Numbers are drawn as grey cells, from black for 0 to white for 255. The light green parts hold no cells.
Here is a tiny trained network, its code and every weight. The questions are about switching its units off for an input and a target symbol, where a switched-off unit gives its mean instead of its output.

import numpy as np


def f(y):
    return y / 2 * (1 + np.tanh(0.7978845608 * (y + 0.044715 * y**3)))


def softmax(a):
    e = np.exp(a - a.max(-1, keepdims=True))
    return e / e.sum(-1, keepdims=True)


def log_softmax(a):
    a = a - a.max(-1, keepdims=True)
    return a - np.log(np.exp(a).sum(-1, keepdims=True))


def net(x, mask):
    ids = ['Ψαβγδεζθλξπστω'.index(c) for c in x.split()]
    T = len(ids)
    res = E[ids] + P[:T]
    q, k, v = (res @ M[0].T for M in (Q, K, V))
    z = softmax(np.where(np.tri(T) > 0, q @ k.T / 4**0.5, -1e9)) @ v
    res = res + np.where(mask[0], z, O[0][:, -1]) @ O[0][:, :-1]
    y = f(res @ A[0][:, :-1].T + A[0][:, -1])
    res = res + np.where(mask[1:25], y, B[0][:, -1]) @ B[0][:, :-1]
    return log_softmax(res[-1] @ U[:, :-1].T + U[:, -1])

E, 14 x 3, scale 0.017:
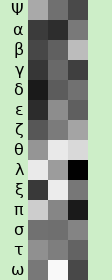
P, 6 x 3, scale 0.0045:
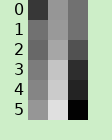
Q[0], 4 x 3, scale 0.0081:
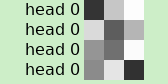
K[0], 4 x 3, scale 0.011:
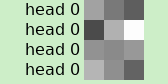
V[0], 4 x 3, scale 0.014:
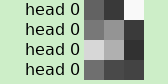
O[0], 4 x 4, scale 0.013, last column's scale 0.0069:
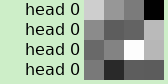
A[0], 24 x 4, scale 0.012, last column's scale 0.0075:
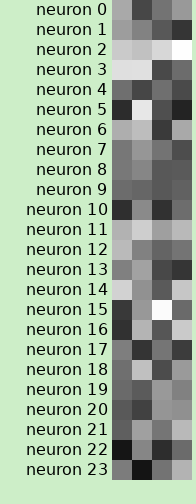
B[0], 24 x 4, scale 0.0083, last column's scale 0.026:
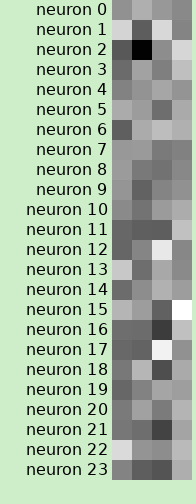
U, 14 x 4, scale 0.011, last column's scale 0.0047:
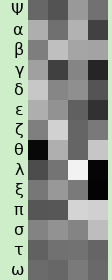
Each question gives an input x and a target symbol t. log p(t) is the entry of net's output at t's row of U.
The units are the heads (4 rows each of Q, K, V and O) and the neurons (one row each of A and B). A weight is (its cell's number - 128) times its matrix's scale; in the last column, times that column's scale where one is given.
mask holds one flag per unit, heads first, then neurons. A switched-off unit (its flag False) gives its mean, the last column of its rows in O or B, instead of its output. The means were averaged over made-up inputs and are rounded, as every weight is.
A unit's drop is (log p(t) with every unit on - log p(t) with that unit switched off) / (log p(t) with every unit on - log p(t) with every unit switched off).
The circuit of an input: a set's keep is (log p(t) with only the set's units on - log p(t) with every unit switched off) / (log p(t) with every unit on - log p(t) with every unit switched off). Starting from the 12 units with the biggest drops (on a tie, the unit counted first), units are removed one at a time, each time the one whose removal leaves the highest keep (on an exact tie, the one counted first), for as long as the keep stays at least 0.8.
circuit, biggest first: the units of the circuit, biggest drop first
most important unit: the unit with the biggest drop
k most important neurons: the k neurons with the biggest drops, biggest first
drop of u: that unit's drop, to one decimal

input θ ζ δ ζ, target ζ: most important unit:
neuron 2
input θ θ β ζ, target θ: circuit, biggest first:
[head 0; neuron 15; neuron 22; neuron 3]
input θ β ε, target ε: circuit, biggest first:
[head 0; neuron 22]
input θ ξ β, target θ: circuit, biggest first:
[neuron 15; head 0; neuron 22]
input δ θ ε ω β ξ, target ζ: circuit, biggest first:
[neuron 2; neuron 5]
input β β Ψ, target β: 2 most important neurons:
[neuron 2; neuron 6]
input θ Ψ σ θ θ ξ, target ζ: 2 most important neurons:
[neuron 2; neuron 15]
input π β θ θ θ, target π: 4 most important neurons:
[neuron 2; neuron 18; neuron 22; neuron 23]
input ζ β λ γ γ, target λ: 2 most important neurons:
[neuron 17; neuron 19]
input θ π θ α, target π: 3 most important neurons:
[neuron 17; neuron 15; neuron 18]
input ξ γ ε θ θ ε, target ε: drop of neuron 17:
-0.1
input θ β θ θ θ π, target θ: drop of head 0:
0.5
